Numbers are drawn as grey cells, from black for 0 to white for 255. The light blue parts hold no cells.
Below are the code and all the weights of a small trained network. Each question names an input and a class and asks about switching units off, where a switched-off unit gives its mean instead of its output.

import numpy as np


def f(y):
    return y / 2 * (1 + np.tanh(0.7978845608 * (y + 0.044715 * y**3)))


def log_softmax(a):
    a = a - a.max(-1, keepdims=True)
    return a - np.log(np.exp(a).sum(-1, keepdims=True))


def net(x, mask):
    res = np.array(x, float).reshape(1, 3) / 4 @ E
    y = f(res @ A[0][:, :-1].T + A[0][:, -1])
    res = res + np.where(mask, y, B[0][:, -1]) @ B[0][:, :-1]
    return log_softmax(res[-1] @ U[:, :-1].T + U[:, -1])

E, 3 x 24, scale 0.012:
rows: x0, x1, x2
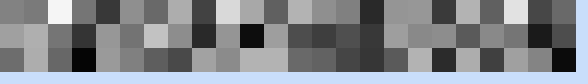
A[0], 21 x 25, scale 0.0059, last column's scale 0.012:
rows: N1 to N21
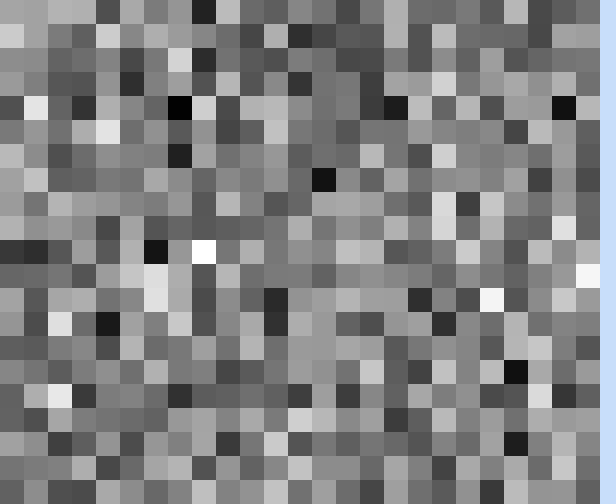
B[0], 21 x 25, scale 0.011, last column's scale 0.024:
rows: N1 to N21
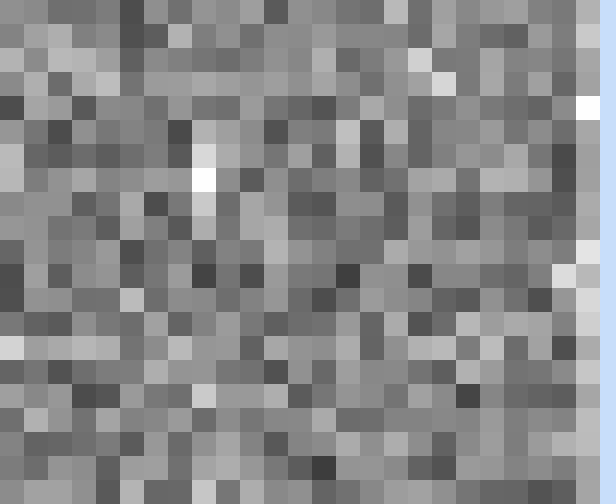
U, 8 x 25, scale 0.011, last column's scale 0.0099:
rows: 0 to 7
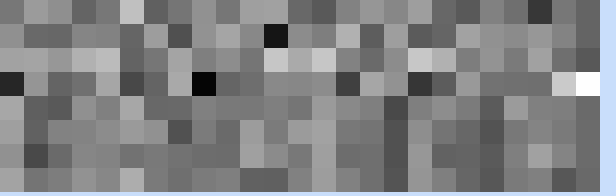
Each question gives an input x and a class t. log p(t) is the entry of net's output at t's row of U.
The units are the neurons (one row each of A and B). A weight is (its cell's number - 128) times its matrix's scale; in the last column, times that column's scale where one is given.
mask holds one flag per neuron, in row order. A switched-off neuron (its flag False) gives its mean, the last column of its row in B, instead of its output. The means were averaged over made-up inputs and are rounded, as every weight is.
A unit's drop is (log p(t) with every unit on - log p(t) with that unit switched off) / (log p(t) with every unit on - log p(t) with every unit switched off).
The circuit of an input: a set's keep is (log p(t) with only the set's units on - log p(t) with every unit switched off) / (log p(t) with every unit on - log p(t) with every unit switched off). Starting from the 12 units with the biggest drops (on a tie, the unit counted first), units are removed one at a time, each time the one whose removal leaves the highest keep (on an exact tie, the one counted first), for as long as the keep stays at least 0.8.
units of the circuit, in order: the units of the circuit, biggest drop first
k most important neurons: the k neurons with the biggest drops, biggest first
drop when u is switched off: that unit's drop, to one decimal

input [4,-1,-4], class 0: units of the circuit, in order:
[N13]
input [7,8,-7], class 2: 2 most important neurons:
[N3 N4]
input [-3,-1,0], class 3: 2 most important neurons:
[N14 N8]
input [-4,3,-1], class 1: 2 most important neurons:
[N5 N11]
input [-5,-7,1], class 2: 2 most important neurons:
[N11 N15]
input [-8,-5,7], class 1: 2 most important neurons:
[N6 N19]
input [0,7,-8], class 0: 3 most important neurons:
[N13 N9 N10]
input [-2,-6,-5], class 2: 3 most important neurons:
[N11 N15 N5]
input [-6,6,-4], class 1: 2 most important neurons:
[N16 N19]
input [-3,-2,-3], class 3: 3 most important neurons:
[N17 N21 N8]
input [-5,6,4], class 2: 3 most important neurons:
[N2 N14 N4]
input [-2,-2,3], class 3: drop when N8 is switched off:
0.2
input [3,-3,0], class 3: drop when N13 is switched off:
-0.1
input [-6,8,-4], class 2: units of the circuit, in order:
[N4]
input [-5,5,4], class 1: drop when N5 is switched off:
0.1
